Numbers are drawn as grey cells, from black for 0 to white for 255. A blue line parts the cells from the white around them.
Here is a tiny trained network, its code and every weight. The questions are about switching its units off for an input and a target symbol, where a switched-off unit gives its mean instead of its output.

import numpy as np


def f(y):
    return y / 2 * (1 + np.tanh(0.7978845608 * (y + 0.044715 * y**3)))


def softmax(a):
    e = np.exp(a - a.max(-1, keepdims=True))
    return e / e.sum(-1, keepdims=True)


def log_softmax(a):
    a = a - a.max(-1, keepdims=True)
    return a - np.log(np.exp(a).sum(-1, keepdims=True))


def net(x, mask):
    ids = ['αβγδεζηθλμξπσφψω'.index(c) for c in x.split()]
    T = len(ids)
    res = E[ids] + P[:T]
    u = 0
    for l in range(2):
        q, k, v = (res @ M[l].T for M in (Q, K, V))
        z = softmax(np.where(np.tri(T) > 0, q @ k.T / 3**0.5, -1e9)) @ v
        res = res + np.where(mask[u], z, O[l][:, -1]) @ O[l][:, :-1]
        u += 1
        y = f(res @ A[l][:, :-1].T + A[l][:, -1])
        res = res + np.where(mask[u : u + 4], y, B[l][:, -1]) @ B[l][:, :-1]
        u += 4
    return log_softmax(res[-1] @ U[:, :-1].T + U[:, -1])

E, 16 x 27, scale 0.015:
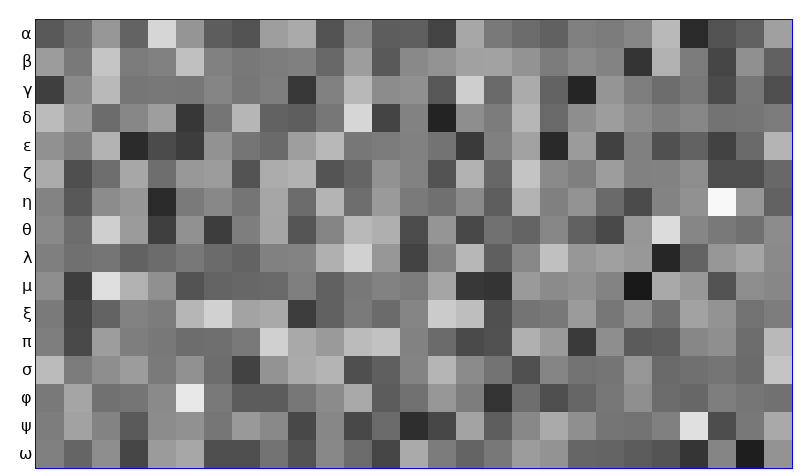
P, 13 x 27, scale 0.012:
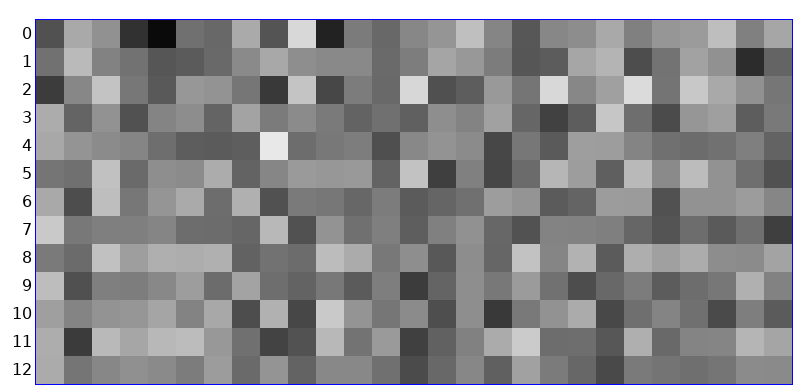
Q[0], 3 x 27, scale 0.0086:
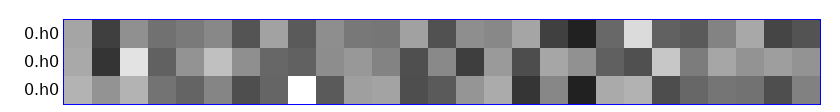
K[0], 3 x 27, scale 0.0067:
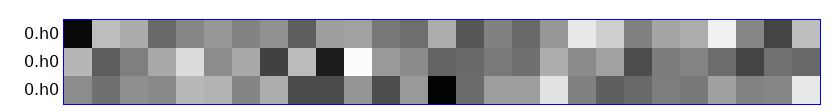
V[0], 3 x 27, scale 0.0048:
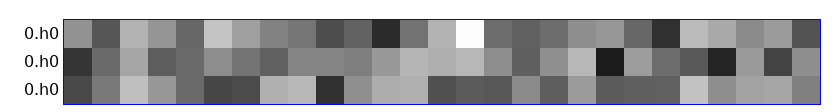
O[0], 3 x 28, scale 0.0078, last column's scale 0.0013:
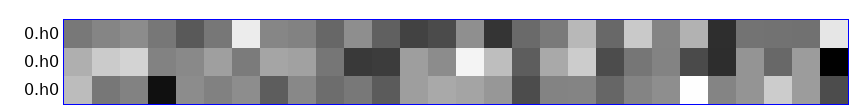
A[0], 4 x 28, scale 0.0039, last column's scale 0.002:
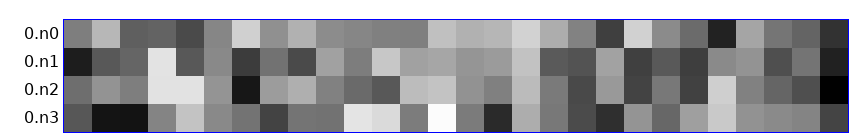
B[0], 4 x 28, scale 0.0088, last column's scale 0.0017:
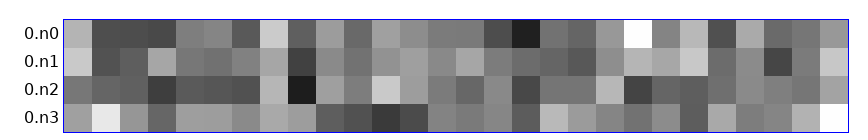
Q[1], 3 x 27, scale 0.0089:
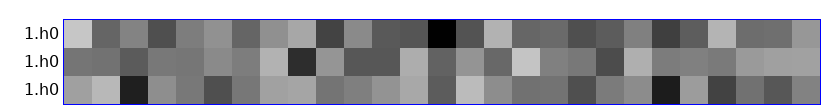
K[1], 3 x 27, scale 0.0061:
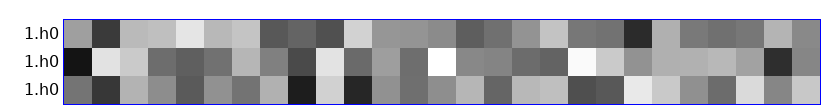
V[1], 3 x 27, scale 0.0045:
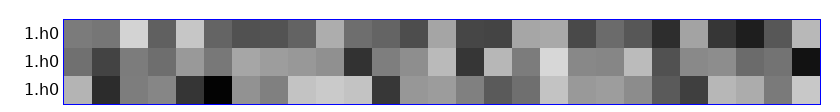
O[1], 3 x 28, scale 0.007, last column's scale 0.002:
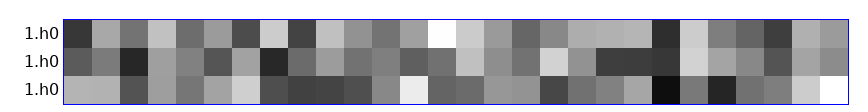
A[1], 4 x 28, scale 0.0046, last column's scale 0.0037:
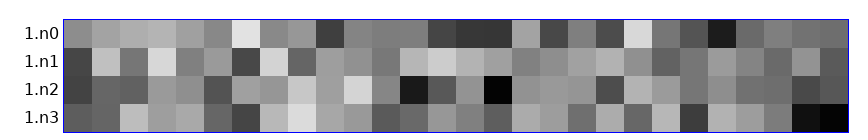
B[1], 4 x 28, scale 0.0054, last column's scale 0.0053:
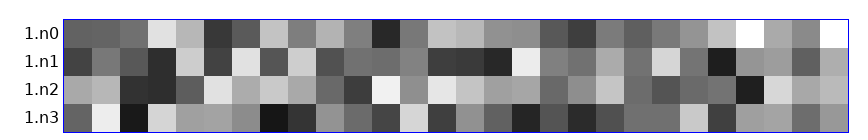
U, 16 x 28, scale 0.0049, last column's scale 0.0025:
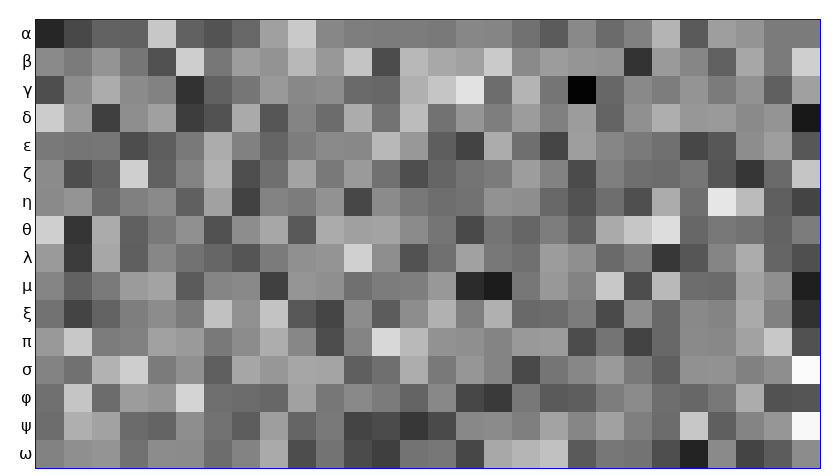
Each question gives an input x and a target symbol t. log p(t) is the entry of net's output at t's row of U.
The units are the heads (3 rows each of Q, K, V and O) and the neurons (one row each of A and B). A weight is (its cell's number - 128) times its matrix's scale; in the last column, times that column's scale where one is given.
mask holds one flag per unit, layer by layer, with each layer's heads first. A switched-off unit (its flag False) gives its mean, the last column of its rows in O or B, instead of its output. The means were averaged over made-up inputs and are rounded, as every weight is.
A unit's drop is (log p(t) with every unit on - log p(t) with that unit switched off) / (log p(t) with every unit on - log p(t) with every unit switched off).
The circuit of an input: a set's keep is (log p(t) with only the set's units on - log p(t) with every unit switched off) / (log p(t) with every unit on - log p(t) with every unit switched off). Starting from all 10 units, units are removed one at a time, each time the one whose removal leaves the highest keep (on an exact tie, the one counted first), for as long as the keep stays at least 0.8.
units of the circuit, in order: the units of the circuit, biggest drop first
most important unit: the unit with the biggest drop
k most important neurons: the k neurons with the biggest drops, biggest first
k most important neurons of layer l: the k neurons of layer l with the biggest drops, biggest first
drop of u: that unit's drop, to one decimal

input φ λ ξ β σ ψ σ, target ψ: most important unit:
0.h0
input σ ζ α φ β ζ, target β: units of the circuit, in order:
1.n2, 0.h0, 1.h0
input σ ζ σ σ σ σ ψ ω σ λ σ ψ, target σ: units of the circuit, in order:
1.h0, 1.n0, 0.h0
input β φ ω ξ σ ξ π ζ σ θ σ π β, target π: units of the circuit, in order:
0.h0, 1.h0
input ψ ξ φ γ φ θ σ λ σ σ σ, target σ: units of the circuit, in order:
1.h0, 1.n0, 0.h0
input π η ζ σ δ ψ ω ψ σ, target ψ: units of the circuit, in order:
0.n3, 0.h0, 1.n0, 1.h0
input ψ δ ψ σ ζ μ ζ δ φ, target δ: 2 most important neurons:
0.n1, 0.n3
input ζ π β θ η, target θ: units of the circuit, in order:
0.h0, 1.h0, 0.n0
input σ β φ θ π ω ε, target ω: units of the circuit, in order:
0.h0, 1.h0, 1.n1
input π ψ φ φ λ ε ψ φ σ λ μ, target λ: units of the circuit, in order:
0.h0, 1.h0, 0.n2
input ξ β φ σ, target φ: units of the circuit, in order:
1.h0, 1.n3, 0.h0
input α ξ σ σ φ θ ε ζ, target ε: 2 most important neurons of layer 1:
1.n1, 1.n0
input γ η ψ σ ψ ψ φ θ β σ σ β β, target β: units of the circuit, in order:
1.h0, 0.h0, 1.n2
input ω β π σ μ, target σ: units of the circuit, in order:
1.h0, 1.n0, 0.h0
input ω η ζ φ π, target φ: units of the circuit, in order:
1.n3, 1.h0, 0.h0
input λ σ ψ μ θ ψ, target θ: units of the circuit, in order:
0.h0, 1.h0
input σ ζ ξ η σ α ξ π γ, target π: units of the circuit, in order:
1.h0, 0.h0
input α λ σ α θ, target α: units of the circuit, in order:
1.h0, 1.n1, 0.h0, 0.n2
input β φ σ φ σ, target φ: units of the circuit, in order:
1.n3, 1.h0, 0.h0
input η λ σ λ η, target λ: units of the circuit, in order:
0.h0, 0.n2, 1.h0
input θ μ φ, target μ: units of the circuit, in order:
0.h0, 1.h0
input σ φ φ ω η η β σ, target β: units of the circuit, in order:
1.h0, 1.n2, 0.h0
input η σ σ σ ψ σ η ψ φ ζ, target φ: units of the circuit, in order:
1.h0, 1.n3
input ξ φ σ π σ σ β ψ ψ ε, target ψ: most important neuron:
0.n3
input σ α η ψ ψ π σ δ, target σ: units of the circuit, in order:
1.h0, 1.n0
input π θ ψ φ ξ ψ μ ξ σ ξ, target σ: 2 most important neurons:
1.n0, 1.n1
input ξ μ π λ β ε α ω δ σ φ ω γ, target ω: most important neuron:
1.n1
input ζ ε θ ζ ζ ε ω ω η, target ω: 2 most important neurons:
1.n1, 1.n0
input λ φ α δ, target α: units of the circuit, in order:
1.h0, 1.n1, 0.h0, 1.n3
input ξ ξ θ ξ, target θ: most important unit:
0.h0
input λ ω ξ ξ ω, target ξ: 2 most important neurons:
1.n2, 1.n0
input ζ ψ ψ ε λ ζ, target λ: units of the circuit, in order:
0.h0, 0.n2, 1.h0
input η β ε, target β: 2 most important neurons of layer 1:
1.n2, 1.n1
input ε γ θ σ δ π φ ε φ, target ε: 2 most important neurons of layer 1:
1.n1, 1.n0
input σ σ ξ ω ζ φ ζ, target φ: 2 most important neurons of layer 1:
1.n3, 1.n2
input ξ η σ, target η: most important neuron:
1.n0
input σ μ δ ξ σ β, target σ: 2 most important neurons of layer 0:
0.n1, 0.n2
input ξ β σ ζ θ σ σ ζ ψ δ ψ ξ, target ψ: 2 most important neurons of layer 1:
1.n0, 1.n2
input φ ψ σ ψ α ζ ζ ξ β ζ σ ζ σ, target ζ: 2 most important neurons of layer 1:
1.n0, 1.n2
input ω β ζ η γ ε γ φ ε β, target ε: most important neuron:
1.n1
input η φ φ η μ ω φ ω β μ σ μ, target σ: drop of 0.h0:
0.2
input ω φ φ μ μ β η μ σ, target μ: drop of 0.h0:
0.9
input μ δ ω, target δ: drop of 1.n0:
0.0
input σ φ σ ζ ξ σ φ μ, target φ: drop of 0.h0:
0.2
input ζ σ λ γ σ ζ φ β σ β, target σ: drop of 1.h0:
0.5
